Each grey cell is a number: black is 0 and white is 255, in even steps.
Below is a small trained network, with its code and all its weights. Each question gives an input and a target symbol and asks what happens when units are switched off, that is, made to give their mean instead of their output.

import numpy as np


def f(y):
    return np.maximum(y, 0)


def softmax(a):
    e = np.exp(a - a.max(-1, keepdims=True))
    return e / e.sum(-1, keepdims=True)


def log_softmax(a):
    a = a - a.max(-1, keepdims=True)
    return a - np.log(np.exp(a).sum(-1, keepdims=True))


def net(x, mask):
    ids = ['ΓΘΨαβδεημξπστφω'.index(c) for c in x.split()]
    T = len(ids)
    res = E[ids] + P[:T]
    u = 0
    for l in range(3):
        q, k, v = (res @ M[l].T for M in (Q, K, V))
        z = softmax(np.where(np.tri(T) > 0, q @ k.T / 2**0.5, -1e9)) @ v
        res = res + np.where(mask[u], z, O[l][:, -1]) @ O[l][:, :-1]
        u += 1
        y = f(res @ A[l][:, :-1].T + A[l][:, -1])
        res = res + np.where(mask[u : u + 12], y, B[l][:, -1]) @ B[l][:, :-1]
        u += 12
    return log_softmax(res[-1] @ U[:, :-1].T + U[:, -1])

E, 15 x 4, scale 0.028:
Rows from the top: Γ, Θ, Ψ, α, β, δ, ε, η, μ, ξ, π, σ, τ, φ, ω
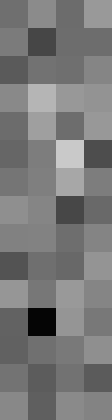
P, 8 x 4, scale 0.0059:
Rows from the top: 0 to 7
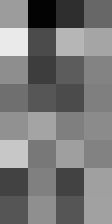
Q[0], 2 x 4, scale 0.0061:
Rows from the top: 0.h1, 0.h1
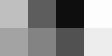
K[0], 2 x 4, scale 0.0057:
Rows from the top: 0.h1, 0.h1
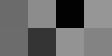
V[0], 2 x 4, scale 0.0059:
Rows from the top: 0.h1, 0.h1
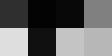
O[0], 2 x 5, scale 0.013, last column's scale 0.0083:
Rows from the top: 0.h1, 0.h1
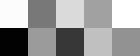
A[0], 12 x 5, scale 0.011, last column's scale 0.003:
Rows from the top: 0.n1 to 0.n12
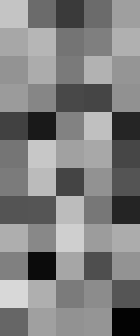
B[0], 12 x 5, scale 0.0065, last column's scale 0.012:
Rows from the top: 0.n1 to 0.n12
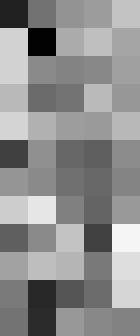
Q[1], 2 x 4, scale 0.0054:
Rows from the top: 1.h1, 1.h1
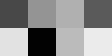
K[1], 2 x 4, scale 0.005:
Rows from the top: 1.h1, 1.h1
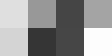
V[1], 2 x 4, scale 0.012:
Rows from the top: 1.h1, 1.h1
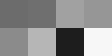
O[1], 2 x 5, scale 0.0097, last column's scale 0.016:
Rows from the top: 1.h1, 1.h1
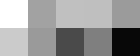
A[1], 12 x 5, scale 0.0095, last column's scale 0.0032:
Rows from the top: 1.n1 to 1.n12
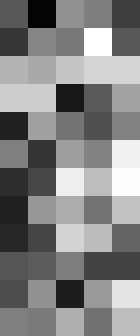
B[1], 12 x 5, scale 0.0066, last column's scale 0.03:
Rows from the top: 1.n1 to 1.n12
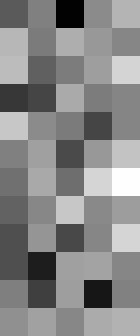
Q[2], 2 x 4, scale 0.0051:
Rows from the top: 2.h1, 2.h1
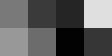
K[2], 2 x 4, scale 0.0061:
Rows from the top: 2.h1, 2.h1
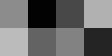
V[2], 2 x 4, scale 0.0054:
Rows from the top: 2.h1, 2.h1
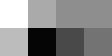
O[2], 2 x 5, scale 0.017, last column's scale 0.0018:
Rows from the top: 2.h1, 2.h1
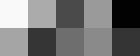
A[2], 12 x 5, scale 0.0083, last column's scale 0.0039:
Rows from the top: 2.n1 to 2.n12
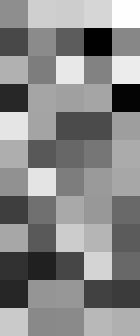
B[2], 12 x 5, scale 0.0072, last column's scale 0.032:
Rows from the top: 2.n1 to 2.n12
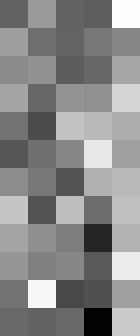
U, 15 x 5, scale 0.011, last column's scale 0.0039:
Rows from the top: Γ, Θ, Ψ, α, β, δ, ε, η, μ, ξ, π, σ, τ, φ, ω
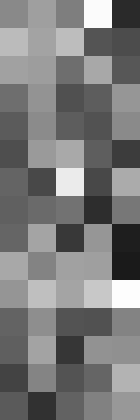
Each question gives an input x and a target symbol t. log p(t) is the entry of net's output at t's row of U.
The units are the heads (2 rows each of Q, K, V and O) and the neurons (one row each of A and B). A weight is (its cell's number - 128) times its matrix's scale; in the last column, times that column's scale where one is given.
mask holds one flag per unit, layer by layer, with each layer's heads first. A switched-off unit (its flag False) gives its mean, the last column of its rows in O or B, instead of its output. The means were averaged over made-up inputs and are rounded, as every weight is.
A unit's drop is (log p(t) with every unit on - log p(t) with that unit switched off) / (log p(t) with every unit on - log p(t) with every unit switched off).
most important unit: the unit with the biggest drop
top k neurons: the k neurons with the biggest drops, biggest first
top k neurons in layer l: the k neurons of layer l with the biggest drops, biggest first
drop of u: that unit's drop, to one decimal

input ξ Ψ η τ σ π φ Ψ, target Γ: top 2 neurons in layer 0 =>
0.n9; 0.n10
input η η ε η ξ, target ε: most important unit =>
0.n11
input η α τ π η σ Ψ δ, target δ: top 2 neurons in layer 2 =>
2.n11; 2.n8
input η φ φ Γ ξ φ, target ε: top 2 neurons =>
0.n11; 1.n1
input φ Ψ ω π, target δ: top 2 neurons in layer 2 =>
2.n11; 2.n1
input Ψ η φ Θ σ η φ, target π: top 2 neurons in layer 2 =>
2.n12; 2.n4
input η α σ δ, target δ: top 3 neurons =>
2.n11; 1.n8; 1.n3
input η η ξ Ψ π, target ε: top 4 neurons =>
0.n11; 0.n9; 0.n5; 1.n1
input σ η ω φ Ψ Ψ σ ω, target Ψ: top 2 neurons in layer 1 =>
1.n7; 1.n3
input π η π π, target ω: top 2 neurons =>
0.n9; 1.n7
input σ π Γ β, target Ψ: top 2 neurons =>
2.n12; 2.n6
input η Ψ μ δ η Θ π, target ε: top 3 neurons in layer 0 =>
0.n11; 0.n5; 0.n9
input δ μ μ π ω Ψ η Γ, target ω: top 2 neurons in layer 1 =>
1.n7; 1.n8
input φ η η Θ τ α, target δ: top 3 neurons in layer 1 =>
1.n7; 1.n9; 1.n1
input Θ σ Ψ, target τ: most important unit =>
2.h1
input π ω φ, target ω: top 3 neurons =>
0.n9; 1.n7; 1.n4
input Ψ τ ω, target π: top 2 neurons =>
0.n9; 2.n12
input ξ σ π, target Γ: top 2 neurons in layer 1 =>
1.n9; 1.n7
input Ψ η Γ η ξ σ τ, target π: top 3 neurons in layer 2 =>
2.n12; 2.n4; 2.n8
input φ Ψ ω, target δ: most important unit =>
1.h1
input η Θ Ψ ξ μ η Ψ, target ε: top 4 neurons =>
0.n11; 1.n1; 0.n5; 0.n1
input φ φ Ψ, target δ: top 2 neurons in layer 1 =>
1.n9; 1.n1
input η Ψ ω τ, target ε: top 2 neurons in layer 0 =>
0.n11; 0.n1
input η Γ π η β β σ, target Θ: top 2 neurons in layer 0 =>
0.n10; 0.n5
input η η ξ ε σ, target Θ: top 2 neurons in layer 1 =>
1.n1; 1.n3
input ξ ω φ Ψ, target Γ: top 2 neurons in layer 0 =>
0.n9; 0.n10
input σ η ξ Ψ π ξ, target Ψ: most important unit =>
2.n12
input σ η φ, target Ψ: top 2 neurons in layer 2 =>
2.n12; 2.n7
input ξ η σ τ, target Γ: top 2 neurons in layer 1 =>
1.n7; 1.n9
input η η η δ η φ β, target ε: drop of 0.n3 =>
0.0
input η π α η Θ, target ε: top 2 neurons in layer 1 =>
1.n1; 1.n9
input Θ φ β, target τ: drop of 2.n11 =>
-0.1
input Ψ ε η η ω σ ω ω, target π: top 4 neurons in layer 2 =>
2.n12; 2.n4; 2.n8; 2.n9
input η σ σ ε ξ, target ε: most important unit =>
0.n1
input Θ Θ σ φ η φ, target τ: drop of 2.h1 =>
0.6
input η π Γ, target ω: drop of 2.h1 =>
0.7
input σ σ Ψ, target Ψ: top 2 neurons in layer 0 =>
0.n5; 0.n9
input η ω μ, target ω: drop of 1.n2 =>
-0.1
